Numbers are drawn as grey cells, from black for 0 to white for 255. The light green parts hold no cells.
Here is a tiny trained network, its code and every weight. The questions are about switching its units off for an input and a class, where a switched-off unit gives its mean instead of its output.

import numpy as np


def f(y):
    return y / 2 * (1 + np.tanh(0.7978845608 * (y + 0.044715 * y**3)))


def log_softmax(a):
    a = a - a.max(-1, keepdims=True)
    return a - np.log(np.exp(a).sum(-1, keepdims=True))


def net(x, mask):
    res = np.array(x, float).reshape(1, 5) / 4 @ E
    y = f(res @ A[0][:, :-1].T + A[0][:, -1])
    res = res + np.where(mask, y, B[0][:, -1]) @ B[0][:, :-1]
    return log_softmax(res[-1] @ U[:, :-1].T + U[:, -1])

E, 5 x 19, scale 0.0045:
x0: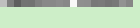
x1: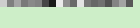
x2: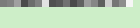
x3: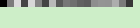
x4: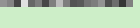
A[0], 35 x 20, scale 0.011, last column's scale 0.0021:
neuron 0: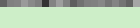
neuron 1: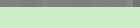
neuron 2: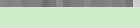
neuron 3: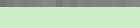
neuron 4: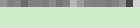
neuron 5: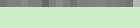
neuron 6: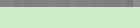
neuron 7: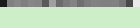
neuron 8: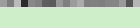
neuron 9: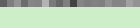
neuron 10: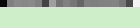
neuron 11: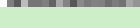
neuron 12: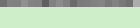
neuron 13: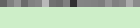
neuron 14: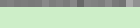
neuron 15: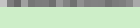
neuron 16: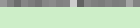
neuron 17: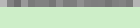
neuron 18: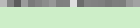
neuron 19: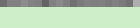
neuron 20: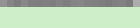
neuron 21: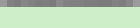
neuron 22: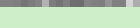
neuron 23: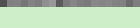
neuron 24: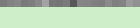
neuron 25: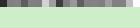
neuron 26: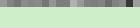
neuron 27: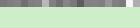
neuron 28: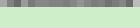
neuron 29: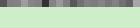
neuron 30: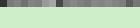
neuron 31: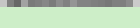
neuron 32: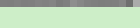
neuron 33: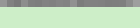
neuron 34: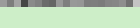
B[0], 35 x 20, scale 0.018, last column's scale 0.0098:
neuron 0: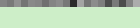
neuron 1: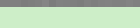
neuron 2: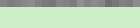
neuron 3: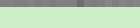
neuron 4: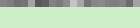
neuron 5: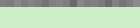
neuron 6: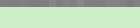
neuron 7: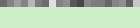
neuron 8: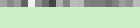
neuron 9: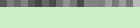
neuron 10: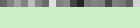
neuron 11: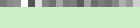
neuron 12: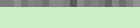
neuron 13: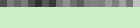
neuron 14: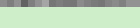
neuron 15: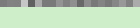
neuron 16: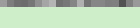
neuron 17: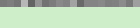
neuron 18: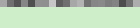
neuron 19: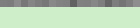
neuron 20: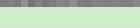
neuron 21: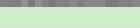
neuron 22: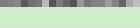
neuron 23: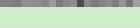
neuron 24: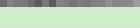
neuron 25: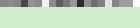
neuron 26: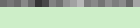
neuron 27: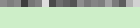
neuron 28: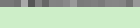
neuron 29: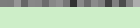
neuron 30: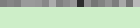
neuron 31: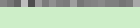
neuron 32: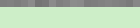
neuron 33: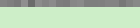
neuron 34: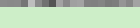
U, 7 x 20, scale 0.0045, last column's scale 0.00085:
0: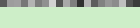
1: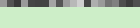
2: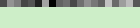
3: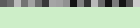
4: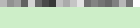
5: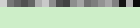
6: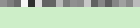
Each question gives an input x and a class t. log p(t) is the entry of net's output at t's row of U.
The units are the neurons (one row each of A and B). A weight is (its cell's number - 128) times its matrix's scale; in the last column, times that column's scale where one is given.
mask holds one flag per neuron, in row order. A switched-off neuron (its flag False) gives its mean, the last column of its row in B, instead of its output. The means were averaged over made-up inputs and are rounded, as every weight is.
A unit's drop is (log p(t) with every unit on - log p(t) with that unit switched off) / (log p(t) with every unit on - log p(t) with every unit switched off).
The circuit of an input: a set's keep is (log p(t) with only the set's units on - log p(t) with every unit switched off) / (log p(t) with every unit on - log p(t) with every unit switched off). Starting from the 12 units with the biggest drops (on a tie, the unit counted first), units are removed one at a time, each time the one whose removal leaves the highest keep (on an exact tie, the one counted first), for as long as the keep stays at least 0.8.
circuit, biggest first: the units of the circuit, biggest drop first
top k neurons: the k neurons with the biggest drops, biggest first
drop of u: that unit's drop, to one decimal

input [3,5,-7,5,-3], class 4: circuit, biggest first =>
[neuron 8]
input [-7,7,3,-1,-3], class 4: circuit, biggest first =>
[neuron 25; neuron 8]
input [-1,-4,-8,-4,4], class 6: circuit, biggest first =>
[neuron 11; neuron 31]
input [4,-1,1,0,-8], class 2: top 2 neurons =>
[neuron 10; neuron 25]
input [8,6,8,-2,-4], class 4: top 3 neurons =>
[neuron 8; neuron 34; neuron 25]
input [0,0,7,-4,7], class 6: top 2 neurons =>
[neuron 11; neuron 25]
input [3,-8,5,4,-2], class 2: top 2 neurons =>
[neuron 27; neuron 22]
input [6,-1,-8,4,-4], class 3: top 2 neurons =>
[neuron 25; neuron 10]
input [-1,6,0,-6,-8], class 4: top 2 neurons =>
[neuron 8; neuron 34]
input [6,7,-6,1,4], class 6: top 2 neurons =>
[neuron 11; neuron 15]
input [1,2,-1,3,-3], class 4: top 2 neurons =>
[neuron 8; neuron 25]
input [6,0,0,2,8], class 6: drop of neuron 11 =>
0.1
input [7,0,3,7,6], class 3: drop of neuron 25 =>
0.3
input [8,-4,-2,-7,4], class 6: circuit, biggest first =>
[neuron 11]
